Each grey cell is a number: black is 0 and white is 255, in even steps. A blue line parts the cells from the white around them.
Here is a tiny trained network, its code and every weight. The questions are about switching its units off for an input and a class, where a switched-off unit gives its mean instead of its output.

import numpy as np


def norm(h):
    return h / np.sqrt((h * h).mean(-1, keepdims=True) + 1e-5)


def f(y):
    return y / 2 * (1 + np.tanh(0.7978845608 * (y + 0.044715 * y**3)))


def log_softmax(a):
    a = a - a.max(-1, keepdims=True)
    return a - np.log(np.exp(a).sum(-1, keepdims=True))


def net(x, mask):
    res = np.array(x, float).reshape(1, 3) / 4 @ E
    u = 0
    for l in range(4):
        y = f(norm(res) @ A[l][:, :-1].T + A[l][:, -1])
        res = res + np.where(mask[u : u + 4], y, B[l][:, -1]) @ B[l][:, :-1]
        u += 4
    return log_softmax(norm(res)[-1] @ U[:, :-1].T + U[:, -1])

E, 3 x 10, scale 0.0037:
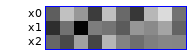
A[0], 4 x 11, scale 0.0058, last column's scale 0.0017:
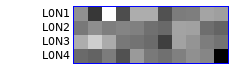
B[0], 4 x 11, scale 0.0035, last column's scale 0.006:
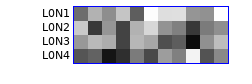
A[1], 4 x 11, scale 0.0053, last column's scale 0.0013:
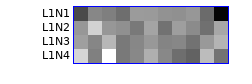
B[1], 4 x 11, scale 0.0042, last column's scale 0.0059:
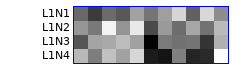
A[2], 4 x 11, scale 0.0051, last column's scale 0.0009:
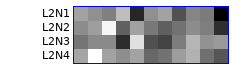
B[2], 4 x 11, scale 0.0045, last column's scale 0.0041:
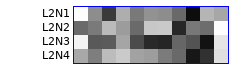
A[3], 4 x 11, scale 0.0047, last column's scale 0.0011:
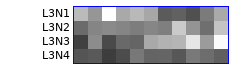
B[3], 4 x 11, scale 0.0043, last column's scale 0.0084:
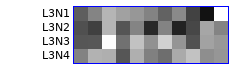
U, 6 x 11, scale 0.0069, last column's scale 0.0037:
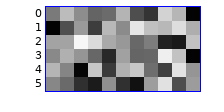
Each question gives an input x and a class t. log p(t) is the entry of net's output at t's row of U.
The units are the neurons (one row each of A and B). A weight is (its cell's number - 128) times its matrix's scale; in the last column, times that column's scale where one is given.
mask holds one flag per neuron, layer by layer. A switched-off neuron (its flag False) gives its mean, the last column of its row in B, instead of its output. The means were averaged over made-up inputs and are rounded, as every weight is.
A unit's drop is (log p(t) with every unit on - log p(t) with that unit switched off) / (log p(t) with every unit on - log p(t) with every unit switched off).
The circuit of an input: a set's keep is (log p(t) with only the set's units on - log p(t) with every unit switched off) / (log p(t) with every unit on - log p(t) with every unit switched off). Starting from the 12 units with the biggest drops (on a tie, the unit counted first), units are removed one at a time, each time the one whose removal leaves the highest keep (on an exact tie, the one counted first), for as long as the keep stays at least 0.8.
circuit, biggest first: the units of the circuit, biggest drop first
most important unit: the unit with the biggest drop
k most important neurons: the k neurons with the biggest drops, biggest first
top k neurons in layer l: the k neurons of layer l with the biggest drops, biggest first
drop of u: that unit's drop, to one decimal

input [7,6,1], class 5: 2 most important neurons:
L2N3, L0N1
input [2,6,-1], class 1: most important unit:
L1N4
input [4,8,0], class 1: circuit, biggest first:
L1N4, L3N1
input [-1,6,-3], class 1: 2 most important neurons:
L2N3, L2N4
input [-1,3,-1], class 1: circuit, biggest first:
L2N3, L1N4, L3N1
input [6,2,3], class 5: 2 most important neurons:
L2N3, L0N4
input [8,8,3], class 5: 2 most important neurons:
L2N3, L0N1
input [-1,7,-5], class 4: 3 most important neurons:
L2N1, L0N4, L1N2
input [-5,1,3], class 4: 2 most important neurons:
L1N4, L0N3
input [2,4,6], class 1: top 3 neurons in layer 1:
L1N4, L1N2, L1N3
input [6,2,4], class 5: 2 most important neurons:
L2N3, L0N4
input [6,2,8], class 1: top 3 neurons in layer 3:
L3N3, L3N1, L3N2
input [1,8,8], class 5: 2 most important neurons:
L0N1, L2N3
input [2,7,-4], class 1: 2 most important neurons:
L1N4, L3N3
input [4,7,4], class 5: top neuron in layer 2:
L2N3
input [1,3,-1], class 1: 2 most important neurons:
L1N4, L1N2
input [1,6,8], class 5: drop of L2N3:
0.5
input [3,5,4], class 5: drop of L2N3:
0.4
